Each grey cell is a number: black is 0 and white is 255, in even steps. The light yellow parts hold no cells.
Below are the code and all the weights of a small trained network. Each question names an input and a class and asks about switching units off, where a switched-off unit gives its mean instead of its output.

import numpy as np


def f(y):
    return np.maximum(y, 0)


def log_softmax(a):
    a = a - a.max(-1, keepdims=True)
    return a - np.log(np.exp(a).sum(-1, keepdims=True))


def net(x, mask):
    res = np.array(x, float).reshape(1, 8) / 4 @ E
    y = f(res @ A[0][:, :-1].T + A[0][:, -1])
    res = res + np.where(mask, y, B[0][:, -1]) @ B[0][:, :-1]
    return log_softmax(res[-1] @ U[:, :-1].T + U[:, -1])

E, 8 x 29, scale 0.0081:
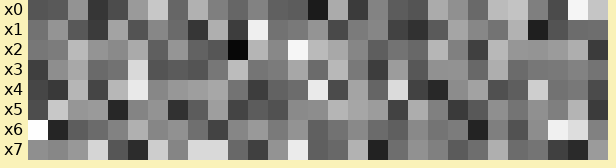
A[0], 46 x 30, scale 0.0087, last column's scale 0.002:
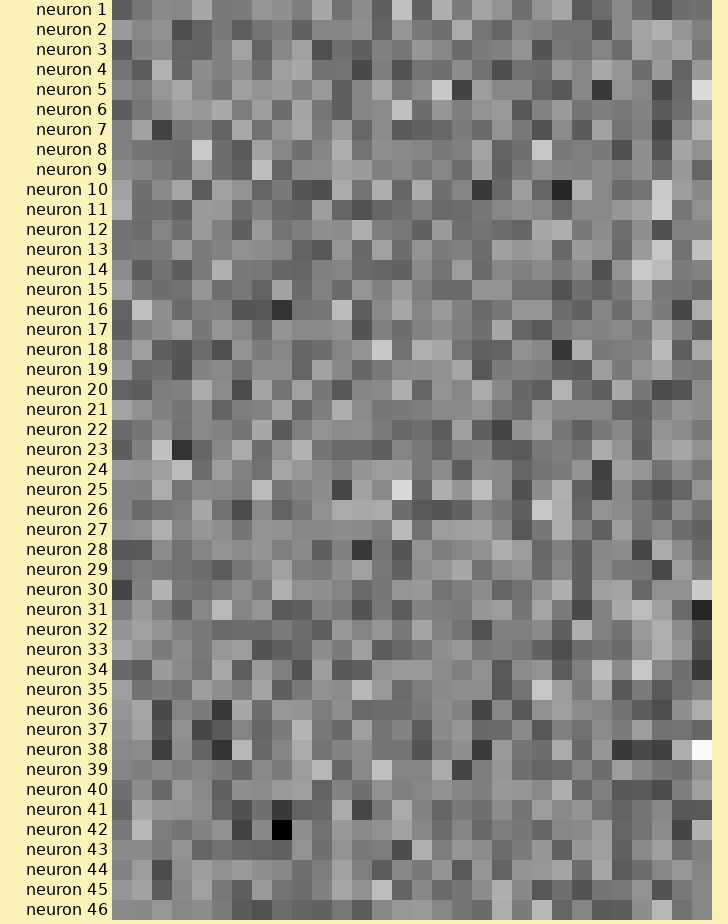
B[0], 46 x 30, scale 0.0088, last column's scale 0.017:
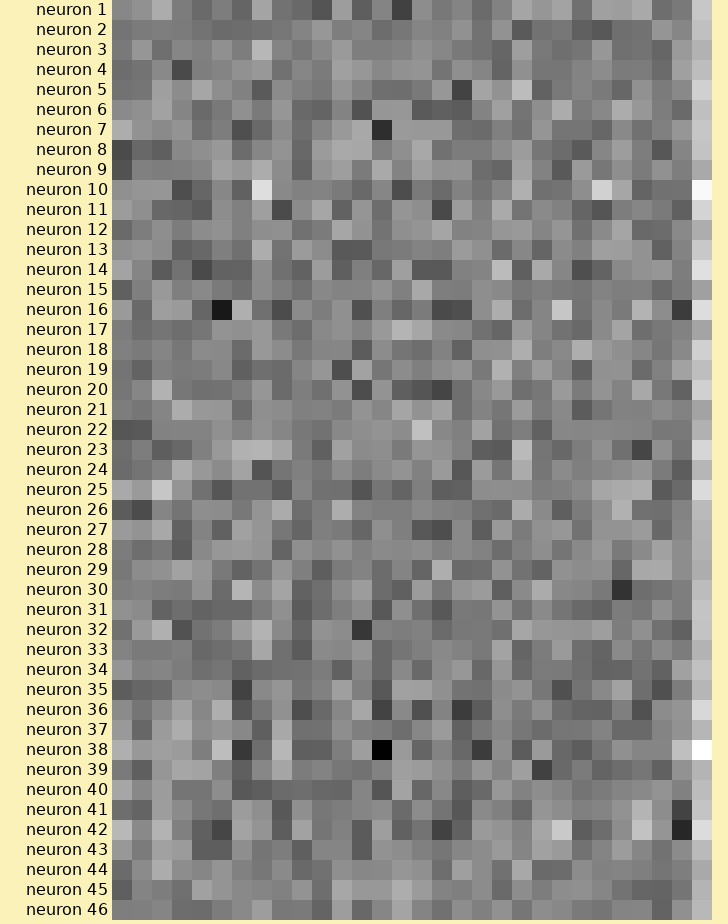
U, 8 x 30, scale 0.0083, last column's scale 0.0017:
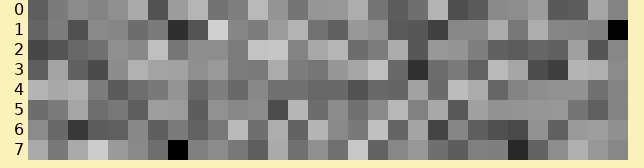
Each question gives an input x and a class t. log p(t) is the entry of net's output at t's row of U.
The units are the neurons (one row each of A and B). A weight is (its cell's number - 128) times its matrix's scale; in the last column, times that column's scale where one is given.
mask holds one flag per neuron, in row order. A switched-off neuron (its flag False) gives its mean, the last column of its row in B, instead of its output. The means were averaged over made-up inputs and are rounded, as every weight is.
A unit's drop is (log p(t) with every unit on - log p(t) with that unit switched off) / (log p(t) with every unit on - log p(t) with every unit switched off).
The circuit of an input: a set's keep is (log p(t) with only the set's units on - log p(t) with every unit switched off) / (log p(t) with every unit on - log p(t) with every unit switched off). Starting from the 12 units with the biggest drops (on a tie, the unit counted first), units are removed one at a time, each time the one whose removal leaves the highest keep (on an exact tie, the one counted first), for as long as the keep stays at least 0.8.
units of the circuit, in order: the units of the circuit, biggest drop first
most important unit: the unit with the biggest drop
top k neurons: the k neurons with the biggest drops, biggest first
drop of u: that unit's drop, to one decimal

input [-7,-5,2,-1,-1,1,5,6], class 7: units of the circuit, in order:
(neuron 5; neuron 24)
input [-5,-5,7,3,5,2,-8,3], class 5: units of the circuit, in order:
(neuron 38)
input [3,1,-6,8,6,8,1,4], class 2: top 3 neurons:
(neuron 38; neuron 10; neuron 30)
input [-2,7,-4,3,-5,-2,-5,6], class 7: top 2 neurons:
(neuron 10; neuron 40)
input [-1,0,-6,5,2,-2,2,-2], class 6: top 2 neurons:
(neuron 42; neuron 16)
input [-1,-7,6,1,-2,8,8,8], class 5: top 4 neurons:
(neuron 38; neuron 32; neuron 36; neuron 13)
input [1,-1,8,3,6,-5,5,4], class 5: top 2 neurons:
(neuron 38; neuron 36)
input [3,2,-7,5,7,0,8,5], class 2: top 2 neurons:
(neuron 38; neuron 10)
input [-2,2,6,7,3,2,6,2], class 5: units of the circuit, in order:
(neuron 38; neuron 36)
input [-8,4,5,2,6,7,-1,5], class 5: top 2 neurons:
(neuron 38; neuron 39)
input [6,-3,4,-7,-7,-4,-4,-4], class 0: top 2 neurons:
(neuron 42; neuron 16)
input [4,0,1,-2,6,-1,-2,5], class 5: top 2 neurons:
(neuron 38; neuron 36)
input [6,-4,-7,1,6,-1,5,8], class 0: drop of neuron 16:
0.1
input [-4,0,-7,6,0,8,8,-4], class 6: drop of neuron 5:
0.0
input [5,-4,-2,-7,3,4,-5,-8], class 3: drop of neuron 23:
0.2
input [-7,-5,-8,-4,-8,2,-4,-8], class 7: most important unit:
neuron 10
